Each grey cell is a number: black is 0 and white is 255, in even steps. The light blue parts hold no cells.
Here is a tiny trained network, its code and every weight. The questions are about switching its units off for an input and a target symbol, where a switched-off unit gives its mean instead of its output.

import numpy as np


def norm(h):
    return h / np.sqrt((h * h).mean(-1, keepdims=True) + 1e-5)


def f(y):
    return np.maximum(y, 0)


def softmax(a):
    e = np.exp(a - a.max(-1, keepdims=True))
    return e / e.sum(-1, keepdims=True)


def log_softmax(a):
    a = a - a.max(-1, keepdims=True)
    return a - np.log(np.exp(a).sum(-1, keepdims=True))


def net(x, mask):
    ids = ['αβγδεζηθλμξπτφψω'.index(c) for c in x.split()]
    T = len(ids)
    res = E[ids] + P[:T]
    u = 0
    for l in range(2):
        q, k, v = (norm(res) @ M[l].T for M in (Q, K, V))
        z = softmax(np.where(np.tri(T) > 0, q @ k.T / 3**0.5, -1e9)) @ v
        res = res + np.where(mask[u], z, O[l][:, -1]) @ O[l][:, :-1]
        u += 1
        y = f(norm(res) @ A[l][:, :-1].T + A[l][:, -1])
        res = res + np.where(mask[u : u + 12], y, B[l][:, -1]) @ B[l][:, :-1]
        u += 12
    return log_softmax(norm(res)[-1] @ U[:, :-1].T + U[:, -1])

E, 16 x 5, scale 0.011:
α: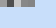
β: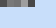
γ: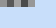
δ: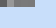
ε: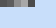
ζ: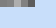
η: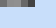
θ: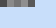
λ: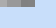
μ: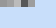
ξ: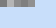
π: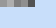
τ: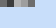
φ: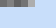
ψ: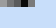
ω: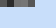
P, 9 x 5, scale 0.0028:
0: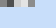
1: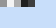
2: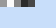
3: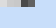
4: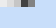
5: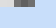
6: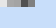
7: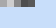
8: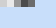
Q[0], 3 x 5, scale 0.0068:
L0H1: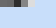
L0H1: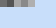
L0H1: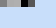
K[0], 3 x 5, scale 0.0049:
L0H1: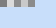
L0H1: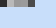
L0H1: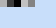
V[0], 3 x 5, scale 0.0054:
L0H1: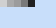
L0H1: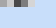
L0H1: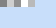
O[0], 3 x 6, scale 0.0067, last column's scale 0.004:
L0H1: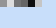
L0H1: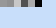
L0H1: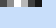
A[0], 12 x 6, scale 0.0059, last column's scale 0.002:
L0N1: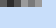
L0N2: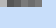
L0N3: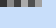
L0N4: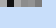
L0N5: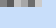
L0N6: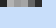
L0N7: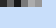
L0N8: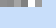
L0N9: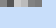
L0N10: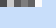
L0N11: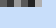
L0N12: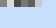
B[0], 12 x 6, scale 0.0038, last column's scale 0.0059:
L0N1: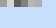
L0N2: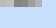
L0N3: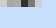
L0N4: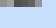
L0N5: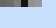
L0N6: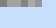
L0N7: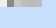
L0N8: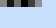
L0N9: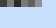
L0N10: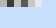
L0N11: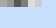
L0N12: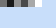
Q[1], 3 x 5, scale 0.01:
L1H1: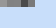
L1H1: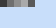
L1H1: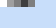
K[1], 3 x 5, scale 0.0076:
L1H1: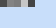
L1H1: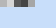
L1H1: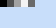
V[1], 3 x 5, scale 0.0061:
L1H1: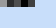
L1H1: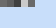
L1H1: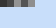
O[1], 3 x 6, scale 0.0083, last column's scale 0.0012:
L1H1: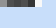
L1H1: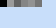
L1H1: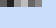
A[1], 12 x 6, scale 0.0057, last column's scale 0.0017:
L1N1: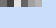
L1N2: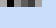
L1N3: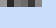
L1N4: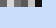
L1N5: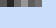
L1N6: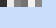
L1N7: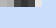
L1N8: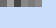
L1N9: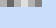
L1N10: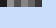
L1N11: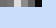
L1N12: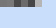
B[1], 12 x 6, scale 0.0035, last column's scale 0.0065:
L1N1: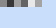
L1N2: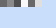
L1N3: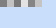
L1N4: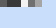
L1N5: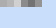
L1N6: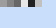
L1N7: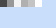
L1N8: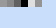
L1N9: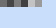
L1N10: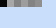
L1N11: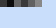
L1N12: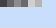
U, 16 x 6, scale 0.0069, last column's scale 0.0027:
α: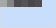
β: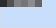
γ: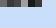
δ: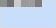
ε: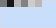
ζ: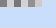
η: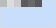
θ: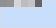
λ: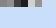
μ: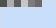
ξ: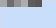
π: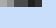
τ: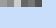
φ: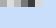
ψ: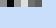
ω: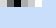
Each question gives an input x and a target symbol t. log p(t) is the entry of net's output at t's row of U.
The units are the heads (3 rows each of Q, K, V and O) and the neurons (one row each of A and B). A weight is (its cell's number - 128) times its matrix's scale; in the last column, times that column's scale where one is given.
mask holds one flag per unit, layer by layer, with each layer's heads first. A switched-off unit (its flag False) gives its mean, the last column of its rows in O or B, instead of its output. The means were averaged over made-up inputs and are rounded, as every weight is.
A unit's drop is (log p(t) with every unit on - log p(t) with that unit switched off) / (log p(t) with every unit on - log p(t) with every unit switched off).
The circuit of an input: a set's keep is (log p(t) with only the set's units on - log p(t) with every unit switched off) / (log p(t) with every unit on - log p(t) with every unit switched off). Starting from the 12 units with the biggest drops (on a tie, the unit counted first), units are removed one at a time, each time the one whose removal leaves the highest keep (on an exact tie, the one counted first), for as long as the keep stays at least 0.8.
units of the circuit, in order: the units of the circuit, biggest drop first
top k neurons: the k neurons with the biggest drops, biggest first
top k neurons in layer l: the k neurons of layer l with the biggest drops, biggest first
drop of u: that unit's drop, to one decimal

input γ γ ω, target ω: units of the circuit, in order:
[L0H1 L0N7]
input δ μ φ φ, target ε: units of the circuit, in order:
[L0H1 L0N8]
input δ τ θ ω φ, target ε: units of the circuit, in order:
[L0H1 L1H1 L0N8]
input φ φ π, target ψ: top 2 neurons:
[L0N8 L1N2]
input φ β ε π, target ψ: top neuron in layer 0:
[L0N5]
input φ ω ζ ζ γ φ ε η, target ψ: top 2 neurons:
[L0N8 L1N2]
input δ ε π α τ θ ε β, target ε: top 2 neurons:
[L0N3 L0N12]
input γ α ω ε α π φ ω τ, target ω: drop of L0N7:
-0.1
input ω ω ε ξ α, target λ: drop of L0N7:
0.1
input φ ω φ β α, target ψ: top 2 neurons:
[L0N8 L1N2]
